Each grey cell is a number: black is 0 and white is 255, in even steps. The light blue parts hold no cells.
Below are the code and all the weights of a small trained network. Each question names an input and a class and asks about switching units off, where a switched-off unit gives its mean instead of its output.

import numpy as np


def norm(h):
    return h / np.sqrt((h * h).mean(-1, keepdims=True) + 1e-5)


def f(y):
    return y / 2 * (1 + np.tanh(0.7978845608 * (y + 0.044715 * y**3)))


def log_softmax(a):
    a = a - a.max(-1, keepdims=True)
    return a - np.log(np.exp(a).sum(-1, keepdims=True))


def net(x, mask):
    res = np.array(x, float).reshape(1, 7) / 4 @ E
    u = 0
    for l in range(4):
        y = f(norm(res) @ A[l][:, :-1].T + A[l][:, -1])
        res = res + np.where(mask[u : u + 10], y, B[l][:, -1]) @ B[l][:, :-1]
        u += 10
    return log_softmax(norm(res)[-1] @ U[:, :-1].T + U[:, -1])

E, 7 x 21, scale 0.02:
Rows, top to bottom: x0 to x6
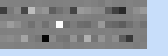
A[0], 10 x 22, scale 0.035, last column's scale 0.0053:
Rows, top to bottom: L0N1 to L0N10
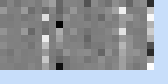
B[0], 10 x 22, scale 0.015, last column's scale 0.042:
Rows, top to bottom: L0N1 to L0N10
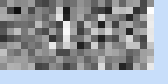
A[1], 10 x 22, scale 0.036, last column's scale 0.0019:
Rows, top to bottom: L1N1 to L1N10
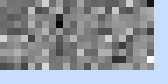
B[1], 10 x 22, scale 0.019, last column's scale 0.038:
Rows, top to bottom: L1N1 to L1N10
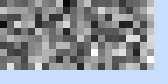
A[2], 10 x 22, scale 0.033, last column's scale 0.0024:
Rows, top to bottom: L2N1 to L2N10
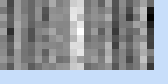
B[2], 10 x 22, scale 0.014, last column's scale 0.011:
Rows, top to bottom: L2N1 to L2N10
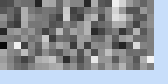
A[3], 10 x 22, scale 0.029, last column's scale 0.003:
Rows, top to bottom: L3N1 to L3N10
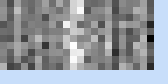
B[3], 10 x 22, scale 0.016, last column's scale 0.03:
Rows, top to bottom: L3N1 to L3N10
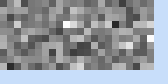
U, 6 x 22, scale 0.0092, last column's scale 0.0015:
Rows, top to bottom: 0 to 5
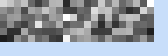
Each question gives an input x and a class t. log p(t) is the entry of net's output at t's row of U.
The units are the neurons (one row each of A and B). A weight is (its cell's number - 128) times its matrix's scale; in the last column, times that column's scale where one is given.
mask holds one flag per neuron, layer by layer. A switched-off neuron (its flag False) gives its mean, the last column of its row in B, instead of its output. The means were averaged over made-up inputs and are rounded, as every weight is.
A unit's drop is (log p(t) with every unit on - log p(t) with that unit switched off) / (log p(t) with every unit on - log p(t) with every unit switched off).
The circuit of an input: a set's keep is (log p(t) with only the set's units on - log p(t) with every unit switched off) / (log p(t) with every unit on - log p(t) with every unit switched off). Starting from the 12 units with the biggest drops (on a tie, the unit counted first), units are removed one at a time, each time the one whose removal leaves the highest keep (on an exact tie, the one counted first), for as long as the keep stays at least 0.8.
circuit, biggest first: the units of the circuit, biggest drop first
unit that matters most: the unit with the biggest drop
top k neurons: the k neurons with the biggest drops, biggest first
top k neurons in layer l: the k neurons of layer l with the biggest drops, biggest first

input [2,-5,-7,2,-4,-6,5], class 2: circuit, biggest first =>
L0N7
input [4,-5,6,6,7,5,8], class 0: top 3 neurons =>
L0N6, L0N4, L1N6
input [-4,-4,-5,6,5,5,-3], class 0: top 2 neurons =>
L0N6, L0N4
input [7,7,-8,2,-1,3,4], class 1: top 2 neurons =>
L0N4, L0N6
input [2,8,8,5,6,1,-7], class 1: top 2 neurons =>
L0N6, L0N4
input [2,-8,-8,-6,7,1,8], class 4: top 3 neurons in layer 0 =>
L0N4, L0N2, L0N3
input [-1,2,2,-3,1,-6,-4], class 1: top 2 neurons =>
L0N3, L0N2
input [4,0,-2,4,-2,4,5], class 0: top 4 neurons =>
L0N6, L0N4, L0N10, L0N2
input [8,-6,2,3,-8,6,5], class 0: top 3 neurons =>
L0N6, L0N4, L0N5
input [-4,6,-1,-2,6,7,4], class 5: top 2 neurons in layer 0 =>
L0N2, L0N3
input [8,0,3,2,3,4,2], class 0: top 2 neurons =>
L0N6, L0N4
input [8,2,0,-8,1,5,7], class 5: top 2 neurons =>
L0N4, L0N10
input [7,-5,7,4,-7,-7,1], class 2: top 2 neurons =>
L0N6, L0N5
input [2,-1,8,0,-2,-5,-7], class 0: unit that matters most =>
L0N3
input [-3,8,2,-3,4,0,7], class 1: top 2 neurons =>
L0N6, L0N2
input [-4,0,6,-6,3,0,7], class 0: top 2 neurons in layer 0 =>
L0N6, L0N10
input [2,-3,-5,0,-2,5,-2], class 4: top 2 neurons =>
L0N10, L0N3
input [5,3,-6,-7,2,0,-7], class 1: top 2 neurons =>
L0N10, L0N6
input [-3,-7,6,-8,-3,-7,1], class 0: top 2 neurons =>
L0N3, L0N10
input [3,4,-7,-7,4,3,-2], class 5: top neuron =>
L0N4
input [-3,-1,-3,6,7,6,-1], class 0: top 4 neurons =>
L0N6, L0N4, L0N10, L1N6
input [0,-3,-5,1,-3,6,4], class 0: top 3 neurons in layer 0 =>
L0N6, L0N4, L0N5
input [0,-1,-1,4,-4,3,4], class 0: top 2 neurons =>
L0N6, L0N4
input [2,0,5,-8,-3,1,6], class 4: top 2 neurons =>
L0N4, L0N2
